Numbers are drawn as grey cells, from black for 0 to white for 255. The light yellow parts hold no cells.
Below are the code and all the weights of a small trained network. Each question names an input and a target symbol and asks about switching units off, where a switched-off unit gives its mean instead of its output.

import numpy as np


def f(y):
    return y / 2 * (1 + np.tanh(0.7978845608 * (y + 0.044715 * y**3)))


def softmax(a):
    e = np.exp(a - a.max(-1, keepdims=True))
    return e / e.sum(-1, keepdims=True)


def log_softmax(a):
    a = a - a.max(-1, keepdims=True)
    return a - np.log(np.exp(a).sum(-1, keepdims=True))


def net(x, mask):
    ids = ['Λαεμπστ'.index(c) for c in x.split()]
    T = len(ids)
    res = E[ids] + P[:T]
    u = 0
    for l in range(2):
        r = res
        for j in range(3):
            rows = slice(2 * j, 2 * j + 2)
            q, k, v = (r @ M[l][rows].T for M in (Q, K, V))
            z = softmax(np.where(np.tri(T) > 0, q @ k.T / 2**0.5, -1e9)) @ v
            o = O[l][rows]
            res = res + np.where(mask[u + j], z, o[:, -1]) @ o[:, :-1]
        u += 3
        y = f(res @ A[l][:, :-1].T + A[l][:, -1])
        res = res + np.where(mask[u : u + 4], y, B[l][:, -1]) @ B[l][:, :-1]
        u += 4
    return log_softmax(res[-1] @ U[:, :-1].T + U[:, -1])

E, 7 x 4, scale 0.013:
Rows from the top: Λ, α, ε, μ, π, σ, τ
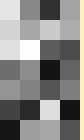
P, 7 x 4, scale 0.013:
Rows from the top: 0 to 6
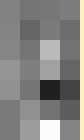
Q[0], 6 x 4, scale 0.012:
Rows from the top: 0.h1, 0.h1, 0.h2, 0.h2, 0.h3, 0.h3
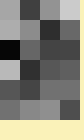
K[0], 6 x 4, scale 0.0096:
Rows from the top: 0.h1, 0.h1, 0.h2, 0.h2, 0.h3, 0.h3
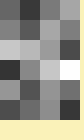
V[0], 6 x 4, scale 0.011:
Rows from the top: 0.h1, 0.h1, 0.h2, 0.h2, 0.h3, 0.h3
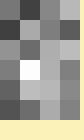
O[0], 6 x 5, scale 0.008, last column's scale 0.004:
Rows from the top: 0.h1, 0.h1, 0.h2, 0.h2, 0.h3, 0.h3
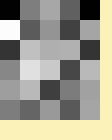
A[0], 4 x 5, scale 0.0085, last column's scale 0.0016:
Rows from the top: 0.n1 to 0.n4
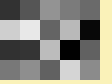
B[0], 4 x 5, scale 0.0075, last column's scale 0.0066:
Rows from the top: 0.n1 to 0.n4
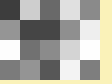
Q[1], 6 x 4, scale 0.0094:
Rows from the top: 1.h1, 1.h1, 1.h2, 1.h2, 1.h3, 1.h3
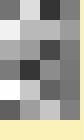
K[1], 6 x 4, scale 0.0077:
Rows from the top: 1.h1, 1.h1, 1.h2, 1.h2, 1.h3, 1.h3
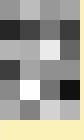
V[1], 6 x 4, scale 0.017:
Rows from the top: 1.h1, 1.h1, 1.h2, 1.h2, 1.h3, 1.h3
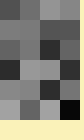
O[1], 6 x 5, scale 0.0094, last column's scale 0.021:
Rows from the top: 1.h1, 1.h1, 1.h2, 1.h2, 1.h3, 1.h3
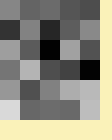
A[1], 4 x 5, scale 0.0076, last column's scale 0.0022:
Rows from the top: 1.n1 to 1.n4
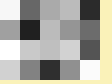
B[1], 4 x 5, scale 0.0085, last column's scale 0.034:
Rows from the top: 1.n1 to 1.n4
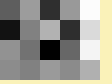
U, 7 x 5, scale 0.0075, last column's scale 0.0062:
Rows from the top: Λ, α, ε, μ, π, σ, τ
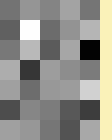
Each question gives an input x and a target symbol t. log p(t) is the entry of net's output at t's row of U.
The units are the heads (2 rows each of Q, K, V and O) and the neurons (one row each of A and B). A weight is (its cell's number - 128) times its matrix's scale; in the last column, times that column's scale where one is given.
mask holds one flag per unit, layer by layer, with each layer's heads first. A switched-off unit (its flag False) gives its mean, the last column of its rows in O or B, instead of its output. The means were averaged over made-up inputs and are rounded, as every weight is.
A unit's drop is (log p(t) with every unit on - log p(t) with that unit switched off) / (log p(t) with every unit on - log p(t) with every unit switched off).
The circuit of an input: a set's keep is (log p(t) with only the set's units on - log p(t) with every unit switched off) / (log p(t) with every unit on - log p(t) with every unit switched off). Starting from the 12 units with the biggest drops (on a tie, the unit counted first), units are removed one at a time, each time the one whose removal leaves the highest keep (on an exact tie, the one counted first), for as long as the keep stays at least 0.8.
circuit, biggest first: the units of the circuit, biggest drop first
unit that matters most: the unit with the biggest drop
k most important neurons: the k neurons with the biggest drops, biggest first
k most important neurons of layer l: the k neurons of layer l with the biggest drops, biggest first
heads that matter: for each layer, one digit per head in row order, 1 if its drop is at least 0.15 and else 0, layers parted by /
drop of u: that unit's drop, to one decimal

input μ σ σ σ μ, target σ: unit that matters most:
1.n2
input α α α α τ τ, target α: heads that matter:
110 / 011
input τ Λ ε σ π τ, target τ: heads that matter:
110 / 001
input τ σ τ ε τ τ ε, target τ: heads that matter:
010 / 001
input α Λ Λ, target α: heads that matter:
110 / 001
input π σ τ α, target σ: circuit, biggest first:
[0.n3, 1.h2, 1.n2, 0.h3]
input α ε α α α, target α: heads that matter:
110 / 000
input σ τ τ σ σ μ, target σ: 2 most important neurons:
[0.n3, 1.n2]
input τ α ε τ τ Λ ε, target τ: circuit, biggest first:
[0.h2, 1.h3, 1.n3]
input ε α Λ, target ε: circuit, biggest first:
[1.n1, 1.n3, 1.h1]
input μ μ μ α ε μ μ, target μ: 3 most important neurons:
[0.n3, 1.n1, 1.n3]
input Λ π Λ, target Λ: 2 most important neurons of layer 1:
[1.n3, 1.n1]
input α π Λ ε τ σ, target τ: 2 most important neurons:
[0.n3, 1.n3]
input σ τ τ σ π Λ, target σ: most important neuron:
[0.n3]
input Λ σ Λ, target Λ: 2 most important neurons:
[0.n3, 0.n4]
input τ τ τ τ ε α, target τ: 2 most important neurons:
[1.n3, 1.n2]
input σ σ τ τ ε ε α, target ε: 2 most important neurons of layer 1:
[1.n1, 1.n3]
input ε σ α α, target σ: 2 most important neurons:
[1.n2, 0.n3]
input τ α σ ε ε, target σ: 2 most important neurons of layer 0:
[0.n3, 0.n2]
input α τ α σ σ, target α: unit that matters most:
0.h2
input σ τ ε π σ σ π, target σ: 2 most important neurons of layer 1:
[1.n2, 1.n1]
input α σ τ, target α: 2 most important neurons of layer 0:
[0.n1, 0.n2]
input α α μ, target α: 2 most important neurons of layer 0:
[0.n3, 0.n2]
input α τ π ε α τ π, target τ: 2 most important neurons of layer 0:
[0.n1, 0.n4]
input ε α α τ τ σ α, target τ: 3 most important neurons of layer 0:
[0.n2, 0.n1, 0.n4]
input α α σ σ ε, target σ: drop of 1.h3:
0.2
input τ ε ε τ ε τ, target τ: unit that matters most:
0.h2
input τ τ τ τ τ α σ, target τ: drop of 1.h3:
0.5
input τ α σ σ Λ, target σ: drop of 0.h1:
0.1
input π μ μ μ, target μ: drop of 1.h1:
0.1
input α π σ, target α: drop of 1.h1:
-0.1
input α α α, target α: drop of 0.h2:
0.3
